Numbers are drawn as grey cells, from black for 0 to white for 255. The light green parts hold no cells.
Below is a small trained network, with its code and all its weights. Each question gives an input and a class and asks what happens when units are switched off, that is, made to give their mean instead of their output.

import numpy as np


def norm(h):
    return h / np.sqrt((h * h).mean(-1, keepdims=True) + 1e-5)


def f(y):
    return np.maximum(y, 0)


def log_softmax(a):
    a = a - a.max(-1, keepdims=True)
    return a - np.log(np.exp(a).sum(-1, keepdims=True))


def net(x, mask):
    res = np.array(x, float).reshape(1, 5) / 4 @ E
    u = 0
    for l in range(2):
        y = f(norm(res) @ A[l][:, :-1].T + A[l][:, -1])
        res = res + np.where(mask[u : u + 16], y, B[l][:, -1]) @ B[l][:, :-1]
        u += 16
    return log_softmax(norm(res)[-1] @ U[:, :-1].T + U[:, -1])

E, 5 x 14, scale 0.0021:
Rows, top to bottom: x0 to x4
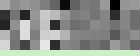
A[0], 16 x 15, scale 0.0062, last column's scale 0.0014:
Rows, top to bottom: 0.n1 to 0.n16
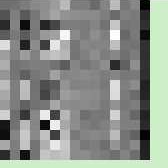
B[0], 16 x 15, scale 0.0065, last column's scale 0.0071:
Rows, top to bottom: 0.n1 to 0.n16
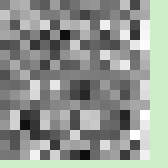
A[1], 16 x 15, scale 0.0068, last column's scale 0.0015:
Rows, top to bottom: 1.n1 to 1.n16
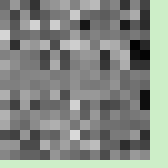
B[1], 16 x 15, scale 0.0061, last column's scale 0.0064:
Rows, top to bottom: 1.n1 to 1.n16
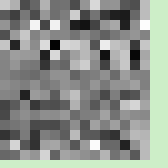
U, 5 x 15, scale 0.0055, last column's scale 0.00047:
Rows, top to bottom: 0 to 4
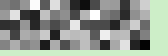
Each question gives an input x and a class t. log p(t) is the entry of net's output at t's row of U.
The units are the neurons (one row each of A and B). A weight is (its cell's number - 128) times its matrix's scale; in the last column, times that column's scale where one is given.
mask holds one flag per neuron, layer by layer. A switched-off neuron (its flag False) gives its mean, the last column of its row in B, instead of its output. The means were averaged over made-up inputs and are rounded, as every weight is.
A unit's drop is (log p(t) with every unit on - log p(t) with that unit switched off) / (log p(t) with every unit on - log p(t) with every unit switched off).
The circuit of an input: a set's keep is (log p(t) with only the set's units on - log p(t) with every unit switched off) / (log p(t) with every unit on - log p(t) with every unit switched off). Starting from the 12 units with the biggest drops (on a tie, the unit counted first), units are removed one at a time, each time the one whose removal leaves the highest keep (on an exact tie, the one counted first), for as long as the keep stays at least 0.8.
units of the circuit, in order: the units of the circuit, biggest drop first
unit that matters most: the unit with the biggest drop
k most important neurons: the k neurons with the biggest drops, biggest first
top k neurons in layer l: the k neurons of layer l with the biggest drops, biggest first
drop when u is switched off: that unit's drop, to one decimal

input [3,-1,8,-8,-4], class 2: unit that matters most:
0.n14
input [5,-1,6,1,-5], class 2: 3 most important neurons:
0.n12, 0.n4, 0.n14
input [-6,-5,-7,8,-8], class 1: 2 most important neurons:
0.n13, 0.n3
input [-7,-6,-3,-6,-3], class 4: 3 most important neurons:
0.n4, 0.n16, 0.n15
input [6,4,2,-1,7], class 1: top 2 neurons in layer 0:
0.n4, 0.n12
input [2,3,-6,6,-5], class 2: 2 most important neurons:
0.n12, 0.n5
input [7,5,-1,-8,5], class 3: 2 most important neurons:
0.n3, 0.n4
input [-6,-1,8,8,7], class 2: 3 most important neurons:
0.n14, 0.n13, 0.n3
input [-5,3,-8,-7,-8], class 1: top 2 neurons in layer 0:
0.n13, 0.n14
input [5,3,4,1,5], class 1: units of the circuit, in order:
0.n5, 0.n16, 0.n3
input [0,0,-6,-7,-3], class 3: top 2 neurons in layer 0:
0.n3, 0.n14
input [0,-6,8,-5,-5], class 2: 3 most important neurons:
0.n14, 0.n16, 0.n12
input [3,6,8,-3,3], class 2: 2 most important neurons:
0.n14, 0.n9
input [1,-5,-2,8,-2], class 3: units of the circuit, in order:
0.n15
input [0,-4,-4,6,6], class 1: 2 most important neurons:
0.n12, 0.n3
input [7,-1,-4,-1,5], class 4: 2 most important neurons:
0.n7, 0.n13
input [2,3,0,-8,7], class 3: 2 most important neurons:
0.n3, 1.n5
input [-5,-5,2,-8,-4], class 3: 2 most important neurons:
0.n3, 0.n16
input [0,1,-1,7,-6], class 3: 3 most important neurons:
0.n15, 1.n5, 0.n12
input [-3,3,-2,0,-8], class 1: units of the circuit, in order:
0.n13
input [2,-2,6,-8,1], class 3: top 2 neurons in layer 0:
0.n3, 0.n5
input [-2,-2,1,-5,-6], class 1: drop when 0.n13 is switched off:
1.3
